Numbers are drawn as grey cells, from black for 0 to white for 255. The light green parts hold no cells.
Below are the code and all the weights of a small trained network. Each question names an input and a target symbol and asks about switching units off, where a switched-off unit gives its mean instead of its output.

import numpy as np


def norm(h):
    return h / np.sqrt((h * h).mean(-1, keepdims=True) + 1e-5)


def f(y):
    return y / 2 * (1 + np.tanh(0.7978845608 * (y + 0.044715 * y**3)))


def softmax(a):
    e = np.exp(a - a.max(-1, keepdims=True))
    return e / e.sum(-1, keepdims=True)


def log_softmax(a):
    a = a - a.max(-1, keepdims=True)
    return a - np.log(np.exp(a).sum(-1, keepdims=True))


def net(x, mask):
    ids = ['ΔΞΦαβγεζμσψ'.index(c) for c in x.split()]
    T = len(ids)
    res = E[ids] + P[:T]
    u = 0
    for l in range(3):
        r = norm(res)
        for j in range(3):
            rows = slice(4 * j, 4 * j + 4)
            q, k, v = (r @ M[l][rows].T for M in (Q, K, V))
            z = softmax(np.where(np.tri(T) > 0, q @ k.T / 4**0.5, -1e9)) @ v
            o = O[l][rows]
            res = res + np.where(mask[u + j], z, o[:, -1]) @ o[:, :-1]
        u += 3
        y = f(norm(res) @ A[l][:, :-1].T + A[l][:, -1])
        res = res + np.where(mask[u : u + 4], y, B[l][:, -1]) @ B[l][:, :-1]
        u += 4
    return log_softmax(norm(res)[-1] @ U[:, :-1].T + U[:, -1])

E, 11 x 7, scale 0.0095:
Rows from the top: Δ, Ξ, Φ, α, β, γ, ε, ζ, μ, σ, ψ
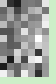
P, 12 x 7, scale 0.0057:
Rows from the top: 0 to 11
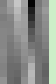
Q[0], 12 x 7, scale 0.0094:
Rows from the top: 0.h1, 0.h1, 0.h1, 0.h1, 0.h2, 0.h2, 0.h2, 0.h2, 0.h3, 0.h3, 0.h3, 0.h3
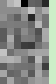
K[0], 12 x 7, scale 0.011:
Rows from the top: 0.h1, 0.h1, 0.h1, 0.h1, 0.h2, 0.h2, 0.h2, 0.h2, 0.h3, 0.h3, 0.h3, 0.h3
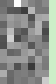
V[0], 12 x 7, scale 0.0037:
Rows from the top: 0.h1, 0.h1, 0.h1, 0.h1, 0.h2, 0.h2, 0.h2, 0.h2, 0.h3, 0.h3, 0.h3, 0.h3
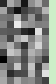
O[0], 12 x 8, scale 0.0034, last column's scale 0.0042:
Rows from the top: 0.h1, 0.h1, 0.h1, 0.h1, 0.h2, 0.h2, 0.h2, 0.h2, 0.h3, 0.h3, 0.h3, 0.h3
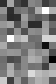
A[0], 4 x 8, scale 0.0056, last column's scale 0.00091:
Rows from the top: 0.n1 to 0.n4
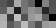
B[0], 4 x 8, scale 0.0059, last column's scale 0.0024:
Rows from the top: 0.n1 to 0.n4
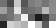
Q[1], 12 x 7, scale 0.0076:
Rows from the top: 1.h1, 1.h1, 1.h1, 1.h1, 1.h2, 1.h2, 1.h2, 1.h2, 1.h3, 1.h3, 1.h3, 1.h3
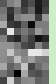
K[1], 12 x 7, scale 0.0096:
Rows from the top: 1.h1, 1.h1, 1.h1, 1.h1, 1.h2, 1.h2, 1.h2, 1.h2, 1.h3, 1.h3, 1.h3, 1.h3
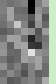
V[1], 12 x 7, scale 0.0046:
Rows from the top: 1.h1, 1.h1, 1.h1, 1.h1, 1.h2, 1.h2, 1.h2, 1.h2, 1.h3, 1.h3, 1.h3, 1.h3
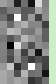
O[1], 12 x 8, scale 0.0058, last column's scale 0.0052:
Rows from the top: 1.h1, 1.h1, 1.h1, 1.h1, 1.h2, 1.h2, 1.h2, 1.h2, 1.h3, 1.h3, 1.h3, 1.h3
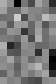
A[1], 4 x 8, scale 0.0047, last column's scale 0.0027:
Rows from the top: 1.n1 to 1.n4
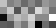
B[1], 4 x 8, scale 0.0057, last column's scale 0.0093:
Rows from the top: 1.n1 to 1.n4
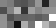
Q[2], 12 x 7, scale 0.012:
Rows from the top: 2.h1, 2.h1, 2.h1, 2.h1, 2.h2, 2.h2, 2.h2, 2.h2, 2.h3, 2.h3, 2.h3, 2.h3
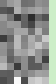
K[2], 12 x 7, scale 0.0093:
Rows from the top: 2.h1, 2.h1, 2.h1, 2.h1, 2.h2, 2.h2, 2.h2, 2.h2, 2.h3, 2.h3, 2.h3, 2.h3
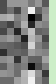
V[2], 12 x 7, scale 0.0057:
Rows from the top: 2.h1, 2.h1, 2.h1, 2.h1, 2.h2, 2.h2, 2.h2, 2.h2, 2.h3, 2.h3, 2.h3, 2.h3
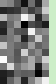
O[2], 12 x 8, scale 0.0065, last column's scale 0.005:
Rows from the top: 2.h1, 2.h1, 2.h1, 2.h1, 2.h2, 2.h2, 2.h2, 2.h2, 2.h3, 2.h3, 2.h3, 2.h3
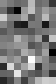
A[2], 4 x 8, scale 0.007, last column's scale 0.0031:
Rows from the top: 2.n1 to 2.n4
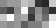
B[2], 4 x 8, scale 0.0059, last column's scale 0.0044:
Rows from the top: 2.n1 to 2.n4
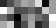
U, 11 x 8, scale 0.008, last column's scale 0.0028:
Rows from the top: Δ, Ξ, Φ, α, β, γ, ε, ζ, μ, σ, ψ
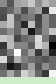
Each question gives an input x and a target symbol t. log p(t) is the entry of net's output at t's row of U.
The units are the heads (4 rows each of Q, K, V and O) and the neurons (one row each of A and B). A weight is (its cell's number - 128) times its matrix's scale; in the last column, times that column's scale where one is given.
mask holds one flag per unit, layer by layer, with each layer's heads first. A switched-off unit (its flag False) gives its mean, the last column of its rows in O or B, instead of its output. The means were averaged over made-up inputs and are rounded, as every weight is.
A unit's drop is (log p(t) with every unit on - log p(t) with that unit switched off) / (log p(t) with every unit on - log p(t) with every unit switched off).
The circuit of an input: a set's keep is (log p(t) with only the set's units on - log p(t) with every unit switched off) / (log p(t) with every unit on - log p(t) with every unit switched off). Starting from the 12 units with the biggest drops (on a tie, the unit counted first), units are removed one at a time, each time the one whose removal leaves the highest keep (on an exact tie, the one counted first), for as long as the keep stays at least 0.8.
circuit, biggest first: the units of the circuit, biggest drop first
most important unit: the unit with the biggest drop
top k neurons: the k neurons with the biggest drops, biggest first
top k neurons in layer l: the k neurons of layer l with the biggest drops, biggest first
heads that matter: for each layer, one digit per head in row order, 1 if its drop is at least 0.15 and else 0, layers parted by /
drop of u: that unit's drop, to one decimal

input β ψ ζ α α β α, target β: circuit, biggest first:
(2.h3)
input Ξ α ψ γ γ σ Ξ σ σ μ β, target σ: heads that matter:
001 / 100 / 100
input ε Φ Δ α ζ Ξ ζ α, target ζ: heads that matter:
000 / 100 / 001
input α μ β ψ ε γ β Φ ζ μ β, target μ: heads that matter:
000 / 100 / 001
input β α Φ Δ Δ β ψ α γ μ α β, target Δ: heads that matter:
100 / 000 / 000
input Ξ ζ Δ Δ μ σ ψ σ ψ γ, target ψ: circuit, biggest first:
(2.h3; 0.n4)
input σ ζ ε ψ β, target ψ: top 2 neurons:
(0.n4; 2.n1)
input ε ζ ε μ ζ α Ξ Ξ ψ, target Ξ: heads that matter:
000 / 000 / 000
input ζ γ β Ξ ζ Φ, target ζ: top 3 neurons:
(0.n4; 2.n3; 0.n2)
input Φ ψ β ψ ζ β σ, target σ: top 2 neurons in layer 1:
(1.n4; 1.n3)
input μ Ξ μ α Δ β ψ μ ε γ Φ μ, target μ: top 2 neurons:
(0.n3; 2.n2)
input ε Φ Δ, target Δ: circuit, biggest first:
(2.h1; 0.n4)
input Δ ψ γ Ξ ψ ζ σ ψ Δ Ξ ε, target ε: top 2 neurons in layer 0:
(0.n2; 0.n1)
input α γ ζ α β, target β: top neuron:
(2.n2)
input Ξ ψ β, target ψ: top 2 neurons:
(0.n4; 0.n2)
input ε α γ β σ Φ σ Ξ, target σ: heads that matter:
001 / 000 / 100
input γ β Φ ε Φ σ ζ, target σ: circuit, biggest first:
(2.h1; 1.n4)
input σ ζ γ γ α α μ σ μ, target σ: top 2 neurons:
(1.n4; 0.n3)
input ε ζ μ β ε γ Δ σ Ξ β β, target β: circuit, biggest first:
(2.h3; 2.n2)
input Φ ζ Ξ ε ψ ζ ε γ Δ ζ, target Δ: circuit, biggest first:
(0.n4; 2.h1; 1.n4)
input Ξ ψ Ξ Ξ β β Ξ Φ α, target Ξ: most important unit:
0.h1
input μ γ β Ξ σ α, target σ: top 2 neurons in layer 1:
(1.n4; 1.n2)
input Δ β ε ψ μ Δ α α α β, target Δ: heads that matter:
100 / 010 / 000
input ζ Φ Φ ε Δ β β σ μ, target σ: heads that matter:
001 / 000 / 110
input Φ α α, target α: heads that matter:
000 / 000 / 000
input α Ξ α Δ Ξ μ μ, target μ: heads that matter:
000 / 000 / 001
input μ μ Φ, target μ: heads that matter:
000 / 110 / 001
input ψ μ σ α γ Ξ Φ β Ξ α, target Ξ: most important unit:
2.h1
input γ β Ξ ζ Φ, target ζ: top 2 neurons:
(0.n4; 2.n3)
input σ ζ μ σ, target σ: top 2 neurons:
(1.n4; 0.n1)
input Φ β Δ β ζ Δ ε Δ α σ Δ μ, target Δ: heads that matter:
000 / 010 / 100
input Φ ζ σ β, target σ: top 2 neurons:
(1.n4; 1.n3)
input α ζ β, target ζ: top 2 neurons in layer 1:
(1.n3; 1.n4)
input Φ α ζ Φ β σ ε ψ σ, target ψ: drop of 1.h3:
0.1
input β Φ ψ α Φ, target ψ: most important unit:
2.h3
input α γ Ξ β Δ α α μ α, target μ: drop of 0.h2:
0.1
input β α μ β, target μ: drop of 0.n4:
-0.1
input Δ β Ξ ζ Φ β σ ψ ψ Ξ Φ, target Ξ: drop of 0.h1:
0.1
